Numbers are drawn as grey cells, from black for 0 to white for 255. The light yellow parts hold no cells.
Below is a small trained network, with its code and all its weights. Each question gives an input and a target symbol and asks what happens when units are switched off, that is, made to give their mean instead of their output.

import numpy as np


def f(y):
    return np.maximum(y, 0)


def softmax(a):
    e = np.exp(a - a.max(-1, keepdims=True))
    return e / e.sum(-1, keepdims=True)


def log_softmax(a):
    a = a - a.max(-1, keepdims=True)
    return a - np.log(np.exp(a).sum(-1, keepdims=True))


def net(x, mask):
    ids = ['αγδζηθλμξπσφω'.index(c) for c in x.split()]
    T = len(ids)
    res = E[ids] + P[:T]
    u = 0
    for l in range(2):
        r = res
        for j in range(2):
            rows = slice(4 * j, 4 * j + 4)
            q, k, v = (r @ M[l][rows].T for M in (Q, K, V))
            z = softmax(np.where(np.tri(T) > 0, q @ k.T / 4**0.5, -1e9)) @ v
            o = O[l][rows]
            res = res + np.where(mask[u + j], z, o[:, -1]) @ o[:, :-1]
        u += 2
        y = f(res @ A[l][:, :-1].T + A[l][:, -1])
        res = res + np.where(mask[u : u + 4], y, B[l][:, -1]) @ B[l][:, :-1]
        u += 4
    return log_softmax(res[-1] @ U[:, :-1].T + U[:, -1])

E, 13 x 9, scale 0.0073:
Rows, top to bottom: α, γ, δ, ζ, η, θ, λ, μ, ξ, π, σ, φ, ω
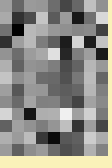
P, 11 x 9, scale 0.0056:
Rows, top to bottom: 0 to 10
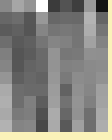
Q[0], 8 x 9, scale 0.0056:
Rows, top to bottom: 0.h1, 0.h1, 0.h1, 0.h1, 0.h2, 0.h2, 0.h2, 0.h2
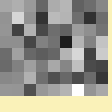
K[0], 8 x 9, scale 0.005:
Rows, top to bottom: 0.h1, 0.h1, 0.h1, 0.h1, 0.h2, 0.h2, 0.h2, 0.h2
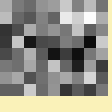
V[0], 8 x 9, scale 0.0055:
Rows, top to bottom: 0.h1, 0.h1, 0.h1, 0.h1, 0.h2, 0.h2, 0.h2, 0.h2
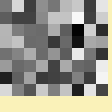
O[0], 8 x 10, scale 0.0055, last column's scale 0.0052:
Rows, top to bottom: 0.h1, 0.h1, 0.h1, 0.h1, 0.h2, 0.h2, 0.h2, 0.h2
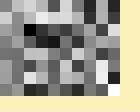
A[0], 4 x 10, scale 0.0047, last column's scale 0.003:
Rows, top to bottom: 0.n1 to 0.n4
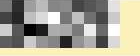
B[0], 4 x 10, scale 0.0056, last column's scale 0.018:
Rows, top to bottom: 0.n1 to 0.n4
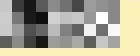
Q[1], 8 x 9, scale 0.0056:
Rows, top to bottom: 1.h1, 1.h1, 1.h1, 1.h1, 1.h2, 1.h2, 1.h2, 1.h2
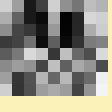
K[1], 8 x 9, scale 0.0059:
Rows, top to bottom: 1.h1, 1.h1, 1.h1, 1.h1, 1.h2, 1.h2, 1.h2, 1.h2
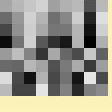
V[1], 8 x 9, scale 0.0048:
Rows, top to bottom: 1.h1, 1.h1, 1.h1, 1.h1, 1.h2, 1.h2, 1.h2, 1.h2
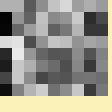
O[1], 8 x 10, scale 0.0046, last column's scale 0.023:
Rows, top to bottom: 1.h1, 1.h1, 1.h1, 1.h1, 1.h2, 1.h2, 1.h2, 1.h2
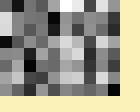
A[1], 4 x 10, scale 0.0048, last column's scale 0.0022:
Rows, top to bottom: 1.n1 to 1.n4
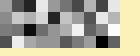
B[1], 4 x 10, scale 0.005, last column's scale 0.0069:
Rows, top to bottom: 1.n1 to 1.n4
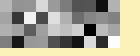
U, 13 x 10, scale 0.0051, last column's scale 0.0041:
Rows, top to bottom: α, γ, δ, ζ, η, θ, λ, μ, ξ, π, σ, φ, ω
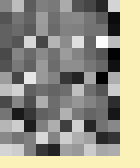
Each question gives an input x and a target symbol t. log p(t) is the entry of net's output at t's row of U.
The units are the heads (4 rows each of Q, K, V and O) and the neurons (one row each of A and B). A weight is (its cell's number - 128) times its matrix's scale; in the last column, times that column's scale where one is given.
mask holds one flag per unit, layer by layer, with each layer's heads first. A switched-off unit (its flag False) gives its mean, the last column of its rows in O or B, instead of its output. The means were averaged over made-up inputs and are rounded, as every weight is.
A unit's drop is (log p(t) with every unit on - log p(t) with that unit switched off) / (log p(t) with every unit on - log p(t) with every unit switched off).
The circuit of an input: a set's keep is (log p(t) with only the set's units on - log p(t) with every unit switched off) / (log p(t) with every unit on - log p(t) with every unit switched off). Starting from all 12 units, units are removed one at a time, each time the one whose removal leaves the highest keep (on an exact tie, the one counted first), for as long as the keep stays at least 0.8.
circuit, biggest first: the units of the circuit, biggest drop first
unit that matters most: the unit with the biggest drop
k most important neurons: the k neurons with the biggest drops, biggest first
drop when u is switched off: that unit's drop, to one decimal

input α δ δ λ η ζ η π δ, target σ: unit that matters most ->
0.n3
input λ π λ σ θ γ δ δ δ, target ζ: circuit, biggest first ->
(0.n2, 0.h1, 1.n4, 1.h1)
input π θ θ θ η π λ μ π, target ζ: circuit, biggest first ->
(1.h1, 0.h1)
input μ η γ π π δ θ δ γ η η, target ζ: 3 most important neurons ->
(0.n2, 0.n4, 1.n1)
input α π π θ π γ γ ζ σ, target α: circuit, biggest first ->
(1.h2, 0.n3, 1.h1, 0.h1)
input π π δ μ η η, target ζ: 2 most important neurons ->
(0.n4, 0.n2)
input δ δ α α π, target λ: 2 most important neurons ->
(0.n3, 0.n2)
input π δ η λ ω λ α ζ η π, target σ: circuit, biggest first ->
(1.h2, 0.n3, 1.n3)
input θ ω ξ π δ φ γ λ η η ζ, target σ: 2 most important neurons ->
(0.n3, 1.n4)
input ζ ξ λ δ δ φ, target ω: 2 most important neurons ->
(0.n3, 1.n4)
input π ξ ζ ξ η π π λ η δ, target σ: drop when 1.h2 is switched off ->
0.8
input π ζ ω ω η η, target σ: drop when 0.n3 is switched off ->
0.2
